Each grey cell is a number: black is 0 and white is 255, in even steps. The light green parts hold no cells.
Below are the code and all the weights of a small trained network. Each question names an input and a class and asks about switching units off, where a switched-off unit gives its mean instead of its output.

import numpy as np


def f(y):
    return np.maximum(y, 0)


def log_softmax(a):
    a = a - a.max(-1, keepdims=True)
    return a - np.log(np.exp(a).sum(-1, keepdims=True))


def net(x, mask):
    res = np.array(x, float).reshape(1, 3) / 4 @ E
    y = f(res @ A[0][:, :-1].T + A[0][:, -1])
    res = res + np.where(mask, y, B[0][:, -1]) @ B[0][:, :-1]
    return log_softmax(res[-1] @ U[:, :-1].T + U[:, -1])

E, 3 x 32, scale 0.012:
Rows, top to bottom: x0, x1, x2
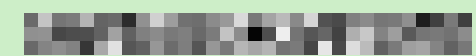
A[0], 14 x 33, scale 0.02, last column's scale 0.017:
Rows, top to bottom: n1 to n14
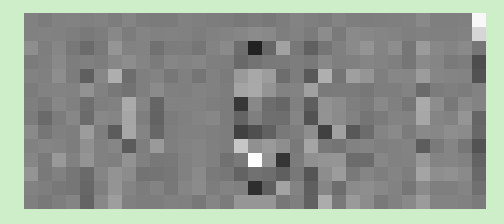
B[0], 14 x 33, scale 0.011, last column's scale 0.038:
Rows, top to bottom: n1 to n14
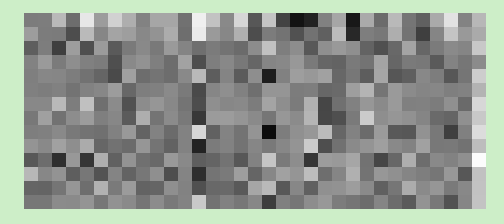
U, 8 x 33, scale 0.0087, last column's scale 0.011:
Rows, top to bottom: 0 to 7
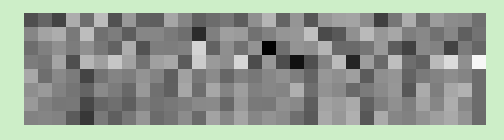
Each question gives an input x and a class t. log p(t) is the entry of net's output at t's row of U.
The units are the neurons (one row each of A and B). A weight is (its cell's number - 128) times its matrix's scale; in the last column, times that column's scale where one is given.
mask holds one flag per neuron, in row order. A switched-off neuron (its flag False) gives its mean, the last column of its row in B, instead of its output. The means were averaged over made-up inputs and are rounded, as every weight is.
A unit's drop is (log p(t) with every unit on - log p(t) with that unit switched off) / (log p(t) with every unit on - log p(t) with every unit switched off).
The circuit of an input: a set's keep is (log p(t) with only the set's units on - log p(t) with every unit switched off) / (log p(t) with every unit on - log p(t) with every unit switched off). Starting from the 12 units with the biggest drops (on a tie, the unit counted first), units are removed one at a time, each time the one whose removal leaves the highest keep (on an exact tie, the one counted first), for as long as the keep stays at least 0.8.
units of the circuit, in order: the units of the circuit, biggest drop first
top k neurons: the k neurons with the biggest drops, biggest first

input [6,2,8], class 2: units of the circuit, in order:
(n5)
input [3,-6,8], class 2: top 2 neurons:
(n5; n14)
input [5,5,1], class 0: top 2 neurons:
(n7; n13)
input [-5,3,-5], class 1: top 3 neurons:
(n7; n5; n11)
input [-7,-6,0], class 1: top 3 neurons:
(n7; n8; n12)
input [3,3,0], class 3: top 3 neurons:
(n11; n8; n12)
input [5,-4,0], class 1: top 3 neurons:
(n10; n3; n13)
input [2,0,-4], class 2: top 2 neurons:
(n9; n2)
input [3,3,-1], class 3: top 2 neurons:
(n11; n8)
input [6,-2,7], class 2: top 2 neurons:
(n5; n7)
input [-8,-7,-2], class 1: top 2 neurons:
(n7; n8)
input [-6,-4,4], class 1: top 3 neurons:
(n7; n8; n12)
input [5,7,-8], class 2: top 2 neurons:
(n9; n11)
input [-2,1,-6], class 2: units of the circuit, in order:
(n9)
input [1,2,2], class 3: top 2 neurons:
(n11; n9)
